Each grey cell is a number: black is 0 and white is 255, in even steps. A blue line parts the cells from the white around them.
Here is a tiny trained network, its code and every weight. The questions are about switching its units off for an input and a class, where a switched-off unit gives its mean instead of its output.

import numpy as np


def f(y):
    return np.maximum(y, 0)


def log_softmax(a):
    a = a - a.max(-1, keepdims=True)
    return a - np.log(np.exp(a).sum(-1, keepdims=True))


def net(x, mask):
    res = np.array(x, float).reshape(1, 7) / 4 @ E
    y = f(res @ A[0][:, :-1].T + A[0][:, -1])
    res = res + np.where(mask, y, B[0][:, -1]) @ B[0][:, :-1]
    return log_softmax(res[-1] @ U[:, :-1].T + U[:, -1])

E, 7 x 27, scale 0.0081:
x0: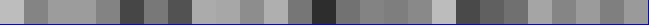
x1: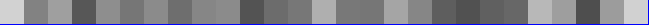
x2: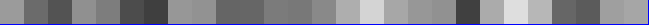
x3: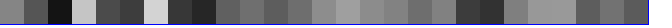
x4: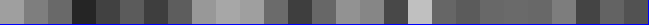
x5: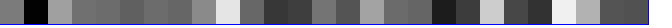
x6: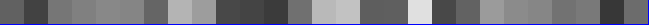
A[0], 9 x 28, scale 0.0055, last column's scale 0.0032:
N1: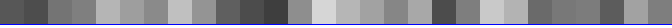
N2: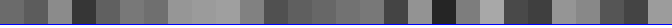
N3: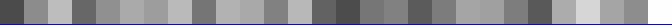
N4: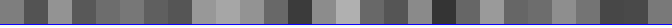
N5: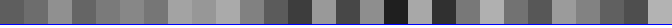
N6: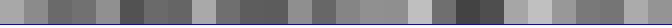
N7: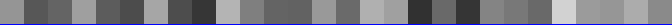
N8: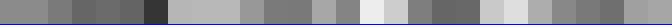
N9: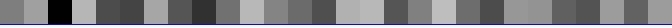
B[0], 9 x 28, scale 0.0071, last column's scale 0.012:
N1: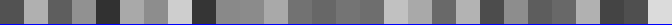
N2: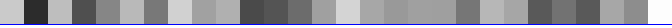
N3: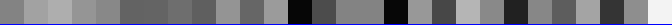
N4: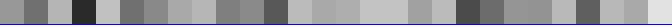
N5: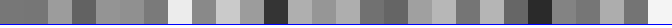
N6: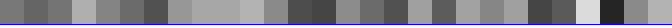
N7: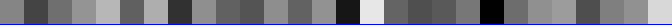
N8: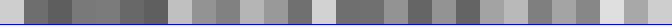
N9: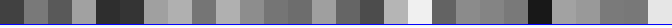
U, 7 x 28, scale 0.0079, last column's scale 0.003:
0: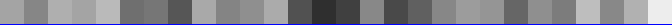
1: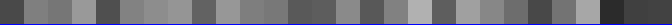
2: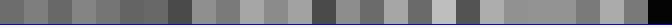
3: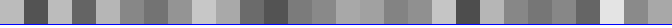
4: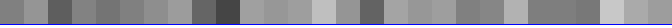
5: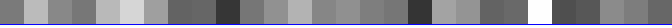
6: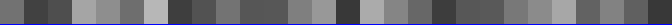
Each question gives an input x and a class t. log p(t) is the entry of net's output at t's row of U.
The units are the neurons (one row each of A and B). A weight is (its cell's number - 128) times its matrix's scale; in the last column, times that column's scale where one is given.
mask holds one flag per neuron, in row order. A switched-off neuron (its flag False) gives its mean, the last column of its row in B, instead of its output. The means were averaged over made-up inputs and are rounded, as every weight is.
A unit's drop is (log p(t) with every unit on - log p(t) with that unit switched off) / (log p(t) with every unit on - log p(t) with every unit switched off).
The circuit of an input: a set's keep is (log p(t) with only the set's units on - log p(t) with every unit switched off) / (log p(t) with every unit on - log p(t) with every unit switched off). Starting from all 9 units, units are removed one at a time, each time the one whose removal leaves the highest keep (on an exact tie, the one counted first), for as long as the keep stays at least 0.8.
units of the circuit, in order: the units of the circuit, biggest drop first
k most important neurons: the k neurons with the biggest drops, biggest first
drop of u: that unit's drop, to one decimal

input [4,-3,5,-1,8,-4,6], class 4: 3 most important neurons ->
[N3, N8, N2]
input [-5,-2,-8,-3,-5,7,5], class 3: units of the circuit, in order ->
[N2]
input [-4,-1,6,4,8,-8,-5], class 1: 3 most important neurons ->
[N9, N4, N6]
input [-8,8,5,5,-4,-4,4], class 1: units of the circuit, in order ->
[N1, N6]
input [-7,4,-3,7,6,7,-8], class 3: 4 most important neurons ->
[N2, N4, N5, N1]
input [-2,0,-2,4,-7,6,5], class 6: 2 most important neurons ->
[N7, N1]
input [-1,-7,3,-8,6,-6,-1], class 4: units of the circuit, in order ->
[N2, N8]
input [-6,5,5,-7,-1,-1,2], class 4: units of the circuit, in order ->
[N8, N1]
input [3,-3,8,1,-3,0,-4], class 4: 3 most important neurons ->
[N3, N8, N2]
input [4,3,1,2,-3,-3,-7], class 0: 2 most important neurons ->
[N1, N4]
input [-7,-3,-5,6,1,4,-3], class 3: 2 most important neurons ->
[N2, N5]
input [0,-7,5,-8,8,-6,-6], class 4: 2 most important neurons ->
[N2, N8]
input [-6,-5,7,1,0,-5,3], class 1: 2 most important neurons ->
[N1, N4]
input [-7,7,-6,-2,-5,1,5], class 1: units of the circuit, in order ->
[N1]
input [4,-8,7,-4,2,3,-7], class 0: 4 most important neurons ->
[N2, N4, N5, N3]
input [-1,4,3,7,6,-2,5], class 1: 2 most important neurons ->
[N6, N9]
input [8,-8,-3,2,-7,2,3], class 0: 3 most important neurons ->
[N1, N9, N5]
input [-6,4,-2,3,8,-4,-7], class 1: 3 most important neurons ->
[N9, N4, N8]
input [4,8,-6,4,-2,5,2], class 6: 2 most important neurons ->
[N7, N8]
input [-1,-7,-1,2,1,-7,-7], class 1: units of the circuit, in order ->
[N9]
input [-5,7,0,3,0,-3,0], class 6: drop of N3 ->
0.3
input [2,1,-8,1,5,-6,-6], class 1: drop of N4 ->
0.2
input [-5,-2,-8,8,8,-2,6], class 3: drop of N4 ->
0.2
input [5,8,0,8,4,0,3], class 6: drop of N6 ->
0.0
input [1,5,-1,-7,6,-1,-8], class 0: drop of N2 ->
0.1
